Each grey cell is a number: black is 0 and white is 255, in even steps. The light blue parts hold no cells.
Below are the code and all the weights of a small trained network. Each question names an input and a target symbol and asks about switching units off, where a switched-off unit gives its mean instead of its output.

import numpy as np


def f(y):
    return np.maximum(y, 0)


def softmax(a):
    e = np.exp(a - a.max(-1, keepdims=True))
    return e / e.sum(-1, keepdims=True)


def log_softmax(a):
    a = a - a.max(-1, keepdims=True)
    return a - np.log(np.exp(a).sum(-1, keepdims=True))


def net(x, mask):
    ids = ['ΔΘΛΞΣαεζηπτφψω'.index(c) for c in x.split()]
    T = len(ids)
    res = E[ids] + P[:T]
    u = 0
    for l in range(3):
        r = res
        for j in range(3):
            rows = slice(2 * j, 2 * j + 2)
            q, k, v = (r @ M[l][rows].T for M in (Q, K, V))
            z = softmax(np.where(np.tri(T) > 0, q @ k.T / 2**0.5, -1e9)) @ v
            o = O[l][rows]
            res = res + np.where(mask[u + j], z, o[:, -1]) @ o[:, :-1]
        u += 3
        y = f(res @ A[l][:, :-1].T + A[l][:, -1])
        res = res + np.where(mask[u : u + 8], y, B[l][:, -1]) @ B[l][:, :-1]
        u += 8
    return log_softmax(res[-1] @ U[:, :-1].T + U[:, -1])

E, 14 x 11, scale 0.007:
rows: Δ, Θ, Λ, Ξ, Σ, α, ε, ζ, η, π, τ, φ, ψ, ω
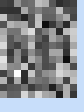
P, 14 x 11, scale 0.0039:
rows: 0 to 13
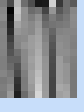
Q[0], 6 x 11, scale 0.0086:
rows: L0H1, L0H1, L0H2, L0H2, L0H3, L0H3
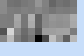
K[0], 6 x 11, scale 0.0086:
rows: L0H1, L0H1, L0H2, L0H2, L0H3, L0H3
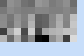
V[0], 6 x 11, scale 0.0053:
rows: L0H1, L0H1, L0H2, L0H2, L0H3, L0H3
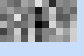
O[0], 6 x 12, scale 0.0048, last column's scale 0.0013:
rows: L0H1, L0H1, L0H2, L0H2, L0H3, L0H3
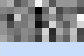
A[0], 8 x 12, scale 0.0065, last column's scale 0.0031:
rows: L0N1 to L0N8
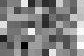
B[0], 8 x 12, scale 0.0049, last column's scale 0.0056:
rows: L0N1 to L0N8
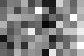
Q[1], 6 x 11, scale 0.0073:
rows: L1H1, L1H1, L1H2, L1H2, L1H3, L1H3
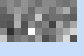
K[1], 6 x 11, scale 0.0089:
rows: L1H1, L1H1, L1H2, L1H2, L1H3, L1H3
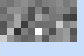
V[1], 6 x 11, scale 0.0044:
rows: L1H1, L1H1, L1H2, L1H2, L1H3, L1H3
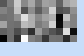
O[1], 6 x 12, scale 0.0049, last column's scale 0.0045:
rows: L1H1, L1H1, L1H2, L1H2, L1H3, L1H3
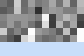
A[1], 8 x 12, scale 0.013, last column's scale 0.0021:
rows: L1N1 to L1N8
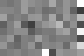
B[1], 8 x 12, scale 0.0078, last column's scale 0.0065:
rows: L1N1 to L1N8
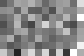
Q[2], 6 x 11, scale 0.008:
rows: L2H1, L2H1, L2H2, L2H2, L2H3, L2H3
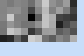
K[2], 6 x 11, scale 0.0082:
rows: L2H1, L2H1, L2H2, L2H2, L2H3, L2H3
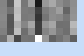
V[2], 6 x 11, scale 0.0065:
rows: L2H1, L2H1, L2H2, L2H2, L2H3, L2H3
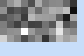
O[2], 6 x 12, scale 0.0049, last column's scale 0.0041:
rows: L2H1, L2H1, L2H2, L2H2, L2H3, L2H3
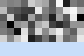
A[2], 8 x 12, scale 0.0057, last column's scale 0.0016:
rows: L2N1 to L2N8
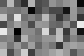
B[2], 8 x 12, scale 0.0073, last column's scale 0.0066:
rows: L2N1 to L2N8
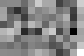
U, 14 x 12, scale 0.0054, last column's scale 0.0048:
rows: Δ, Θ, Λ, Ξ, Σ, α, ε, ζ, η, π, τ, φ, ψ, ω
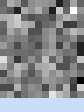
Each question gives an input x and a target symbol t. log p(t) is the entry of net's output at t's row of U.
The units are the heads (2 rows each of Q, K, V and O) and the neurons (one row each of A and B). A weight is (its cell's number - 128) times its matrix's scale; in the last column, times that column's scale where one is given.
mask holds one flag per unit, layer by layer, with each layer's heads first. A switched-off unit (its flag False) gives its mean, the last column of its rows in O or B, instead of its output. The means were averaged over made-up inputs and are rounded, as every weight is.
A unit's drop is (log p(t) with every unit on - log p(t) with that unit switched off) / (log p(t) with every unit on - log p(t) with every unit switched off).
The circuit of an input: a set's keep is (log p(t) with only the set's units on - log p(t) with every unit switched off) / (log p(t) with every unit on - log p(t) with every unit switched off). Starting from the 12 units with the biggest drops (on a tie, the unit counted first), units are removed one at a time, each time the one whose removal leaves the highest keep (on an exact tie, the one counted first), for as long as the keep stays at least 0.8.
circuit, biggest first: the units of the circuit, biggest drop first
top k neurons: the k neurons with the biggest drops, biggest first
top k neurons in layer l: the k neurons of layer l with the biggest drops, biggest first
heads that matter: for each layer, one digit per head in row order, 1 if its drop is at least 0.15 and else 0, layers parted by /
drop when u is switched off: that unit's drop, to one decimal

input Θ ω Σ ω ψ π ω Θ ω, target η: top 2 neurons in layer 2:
(L2N5, L2N6)
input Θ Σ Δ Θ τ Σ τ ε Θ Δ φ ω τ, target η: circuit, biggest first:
(L0H3, L1N8, L0N8, L2N5)
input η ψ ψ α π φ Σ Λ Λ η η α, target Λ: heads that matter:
000 / 001 / 001
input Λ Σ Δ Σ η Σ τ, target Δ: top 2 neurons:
(L2N1, L0N6)
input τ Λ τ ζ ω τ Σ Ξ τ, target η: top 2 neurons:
(L1N8, L2N5)
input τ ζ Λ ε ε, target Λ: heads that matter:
000 / 001 / 101
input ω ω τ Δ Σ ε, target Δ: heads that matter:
000 / 000 / 011
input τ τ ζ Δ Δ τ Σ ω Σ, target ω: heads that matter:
001 / 000 / 011
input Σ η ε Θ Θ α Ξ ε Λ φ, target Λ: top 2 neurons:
(L0N2, L0N4)
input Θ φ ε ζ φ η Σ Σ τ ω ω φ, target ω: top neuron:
(L1N1)
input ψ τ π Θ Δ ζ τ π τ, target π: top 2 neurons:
(L0N1, L2N5)
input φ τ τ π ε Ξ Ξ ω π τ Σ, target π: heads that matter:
000 / 100 / 011
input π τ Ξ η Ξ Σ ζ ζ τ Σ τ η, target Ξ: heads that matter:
000 / 000 / 100
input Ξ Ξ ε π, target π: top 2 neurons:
(L2N8, L0N1)
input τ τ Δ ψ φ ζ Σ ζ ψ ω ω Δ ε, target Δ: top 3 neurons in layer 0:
(L0N6, L0N5, L0N1)
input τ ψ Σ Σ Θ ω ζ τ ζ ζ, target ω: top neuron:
(L0N2)
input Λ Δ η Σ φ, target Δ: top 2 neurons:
(L2N1, L0N6)
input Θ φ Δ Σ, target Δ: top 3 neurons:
(L2N1, L0N6, L0N4)
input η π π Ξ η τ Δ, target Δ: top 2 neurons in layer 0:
(L0N6, L0N4)
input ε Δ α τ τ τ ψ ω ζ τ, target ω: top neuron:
(L2N5)
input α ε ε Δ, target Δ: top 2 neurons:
(L0N6, L2N1)
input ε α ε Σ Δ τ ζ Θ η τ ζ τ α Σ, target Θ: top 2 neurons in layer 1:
(L1N1, L1N3)
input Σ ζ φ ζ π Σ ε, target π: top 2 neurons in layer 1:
(L1N5, L1N2)
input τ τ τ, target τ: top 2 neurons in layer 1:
(L1N4, L1N5)
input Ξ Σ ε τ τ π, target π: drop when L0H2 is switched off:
0.0
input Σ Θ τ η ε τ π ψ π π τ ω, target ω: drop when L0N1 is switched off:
0.1
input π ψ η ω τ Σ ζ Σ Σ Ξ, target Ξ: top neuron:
(L0N3)
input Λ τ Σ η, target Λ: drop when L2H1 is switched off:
0.3
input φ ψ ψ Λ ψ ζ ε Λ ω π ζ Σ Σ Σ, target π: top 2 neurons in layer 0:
(L0N1, L0N5)
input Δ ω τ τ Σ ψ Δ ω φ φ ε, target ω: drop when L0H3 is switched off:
0.2
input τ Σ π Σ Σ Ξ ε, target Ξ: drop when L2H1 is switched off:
0.9
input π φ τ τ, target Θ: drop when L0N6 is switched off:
-0.1
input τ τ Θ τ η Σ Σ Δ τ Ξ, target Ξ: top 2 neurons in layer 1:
(L1N7, L1N6)
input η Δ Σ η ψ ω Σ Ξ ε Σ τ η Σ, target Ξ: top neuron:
(L2N5)
